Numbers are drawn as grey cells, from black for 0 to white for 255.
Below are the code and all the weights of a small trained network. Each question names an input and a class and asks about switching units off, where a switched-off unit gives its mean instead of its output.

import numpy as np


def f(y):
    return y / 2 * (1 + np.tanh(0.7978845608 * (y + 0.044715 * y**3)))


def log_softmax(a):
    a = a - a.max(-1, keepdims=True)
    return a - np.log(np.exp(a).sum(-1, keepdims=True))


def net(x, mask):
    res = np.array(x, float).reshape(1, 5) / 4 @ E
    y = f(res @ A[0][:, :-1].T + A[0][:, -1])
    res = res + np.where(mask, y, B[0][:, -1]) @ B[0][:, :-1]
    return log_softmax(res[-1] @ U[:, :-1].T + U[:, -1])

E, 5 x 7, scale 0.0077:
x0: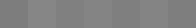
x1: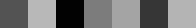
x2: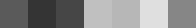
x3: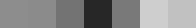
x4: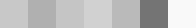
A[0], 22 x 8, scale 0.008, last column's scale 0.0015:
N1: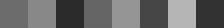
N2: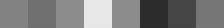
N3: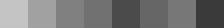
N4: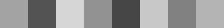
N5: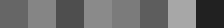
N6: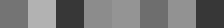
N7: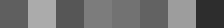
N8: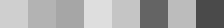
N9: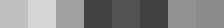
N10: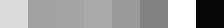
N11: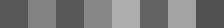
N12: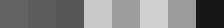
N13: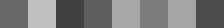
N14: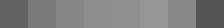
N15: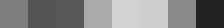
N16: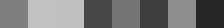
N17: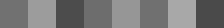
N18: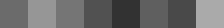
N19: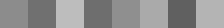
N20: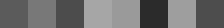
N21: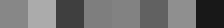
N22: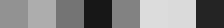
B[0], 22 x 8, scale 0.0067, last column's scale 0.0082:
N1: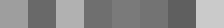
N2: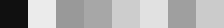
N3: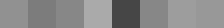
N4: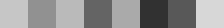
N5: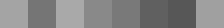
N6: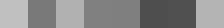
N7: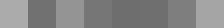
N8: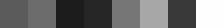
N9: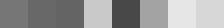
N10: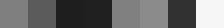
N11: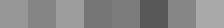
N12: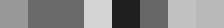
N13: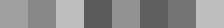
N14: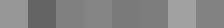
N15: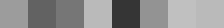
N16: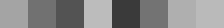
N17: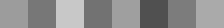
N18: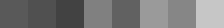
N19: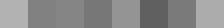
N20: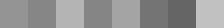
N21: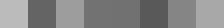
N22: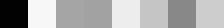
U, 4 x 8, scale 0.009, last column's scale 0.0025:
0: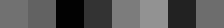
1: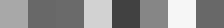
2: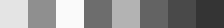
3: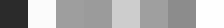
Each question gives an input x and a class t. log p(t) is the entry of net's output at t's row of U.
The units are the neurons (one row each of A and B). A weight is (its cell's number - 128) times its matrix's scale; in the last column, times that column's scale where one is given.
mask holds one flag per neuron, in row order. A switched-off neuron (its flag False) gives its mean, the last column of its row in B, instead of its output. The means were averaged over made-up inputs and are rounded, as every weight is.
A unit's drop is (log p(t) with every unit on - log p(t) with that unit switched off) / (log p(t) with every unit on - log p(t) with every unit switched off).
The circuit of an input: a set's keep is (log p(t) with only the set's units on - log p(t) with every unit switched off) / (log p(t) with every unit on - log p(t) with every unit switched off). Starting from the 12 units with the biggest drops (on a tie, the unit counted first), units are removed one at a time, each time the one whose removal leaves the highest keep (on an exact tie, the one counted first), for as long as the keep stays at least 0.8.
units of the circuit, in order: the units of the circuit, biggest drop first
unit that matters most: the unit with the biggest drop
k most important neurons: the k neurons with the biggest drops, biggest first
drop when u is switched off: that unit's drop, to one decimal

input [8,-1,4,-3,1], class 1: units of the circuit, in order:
[N22; N10]
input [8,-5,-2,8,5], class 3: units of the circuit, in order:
[N22]
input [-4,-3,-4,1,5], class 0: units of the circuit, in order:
[N10; N8]
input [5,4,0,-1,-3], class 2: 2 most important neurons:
[N8; N10]
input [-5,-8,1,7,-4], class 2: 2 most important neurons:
[N4; N2]
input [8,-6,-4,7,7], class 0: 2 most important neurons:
[N10; N8]
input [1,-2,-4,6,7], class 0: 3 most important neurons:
[N10; N8; N2]
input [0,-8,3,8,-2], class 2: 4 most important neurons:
[N4; N2; N19; N9]
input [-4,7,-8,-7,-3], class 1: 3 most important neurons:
[N9; N16; N18]
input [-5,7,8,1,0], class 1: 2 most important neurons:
[N12; N15]
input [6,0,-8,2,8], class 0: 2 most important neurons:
[N10; N8]
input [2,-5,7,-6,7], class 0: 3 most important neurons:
[N8; N10; N9]
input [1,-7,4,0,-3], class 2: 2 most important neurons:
[N4; N8]
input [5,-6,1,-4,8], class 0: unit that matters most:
N8
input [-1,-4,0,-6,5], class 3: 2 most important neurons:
[N2; N18]
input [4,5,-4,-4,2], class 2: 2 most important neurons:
[N22; N20]
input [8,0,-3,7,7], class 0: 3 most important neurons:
[N10; N8; N2]
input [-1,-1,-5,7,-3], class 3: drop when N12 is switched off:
0.1
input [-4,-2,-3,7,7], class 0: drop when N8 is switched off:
0.4
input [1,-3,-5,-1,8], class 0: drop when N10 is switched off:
0.3
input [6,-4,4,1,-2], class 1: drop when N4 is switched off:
-0.1
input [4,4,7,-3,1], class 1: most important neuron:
[N12]
